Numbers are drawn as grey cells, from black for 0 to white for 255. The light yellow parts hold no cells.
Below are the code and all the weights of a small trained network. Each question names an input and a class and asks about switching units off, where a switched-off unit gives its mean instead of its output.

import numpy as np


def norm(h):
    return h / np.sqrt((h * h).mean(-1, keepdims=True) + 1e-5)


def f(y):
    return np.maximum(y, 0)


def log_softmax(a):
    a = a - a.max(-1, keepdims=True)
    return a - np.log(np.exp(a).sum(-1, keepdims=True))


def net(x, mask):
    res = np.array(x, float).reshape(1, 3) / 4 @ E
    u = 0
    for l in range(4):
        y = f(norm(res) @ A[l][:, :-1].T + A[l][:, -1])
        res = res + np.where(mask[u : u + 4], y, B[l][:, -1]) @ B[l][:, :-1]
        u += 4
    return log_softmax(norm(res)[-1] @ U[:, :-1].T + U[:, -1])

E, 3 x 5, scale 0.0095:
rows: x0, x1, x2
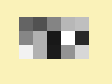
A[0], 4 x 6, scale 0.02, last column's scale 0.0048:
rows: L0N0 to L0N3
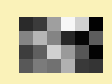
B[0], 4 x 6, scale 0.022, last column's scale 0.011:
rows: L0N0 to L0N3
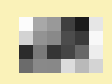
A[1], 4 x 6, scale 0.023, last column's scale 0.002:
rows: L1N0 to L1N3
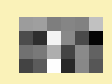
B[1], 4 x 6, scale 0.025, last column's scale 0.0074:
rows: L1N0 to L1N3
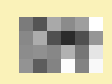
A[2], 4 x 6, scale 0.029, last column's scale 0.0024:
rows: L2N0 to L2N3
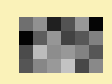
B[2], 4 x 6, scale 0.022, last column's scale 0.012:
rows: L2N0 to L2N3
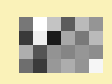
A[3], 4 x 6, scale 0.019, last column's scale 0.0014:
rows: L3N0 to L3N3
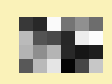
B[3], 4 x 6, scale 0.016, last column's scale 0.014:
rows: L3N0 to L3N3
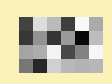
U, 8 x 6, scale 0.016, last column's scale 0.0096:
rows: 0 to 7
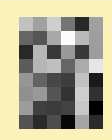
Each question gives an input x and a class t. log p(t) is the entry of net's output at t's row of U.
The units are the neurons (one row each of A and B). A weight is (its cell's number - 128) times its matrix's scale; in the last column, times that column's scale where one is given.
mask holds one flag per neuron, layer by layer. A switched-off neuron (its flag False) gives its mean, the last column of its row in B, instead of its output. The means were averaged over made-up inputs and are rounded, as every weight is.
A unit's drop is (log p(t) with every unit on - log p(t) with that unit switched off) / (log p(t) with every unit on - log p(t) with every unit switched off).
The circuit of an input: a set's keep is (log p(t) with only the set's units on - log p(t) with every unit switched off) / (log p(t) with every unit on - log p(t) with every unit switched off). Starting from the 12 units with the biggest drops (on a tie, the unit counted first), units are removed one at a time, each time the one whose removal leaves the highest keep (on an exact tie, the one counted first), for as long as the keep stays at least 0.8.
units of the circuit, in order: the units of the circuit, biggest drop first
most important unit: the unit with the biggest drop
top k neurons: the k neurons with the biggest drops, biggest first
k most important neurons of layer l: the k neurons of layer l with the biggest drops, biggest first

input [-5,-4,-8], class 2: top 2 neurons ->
L0N2; L0N0
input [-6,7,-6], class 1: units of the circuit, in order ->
L0N3
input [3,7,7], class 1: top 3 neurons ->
L0N2; L0N0; L0N1
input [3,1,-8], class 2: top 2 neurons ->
L0N2; L2N1
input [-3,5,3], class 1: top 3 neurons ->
L0N0; L0N2; L3N2
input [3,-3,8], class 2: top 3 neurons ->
L3N1; L0N2; L0N0
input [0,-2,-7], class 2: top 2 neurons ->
L0N2; L2N1
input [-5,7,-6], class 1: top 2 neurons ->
L0N3; L0N0
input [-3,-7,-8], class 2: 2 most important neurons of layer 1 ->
L1N1; L1N0
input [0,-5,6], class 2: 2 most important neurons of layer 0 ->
L0N0; L0N2
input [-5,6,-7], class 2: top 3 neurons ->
L0N0; L0N2; L1N3
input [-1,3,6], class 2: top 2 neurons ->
L1N3; L0N0
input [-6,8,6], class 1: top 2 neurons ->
L0N0; L0N2
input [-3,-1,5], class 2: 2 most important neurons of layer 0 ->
L0N0; L0N1
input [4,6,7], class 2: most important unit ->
L1N3
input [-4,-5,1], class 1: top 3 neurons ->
L0N0; L1N3; L3N2
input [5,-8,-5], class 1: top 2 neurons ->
L1N3; L0N1
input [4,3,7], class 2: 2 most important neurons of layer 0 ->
L0N2; L0N0
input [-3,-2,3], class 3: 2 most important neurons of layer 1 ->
L1N0; L1N1
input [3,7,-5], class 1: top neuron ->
L0N3
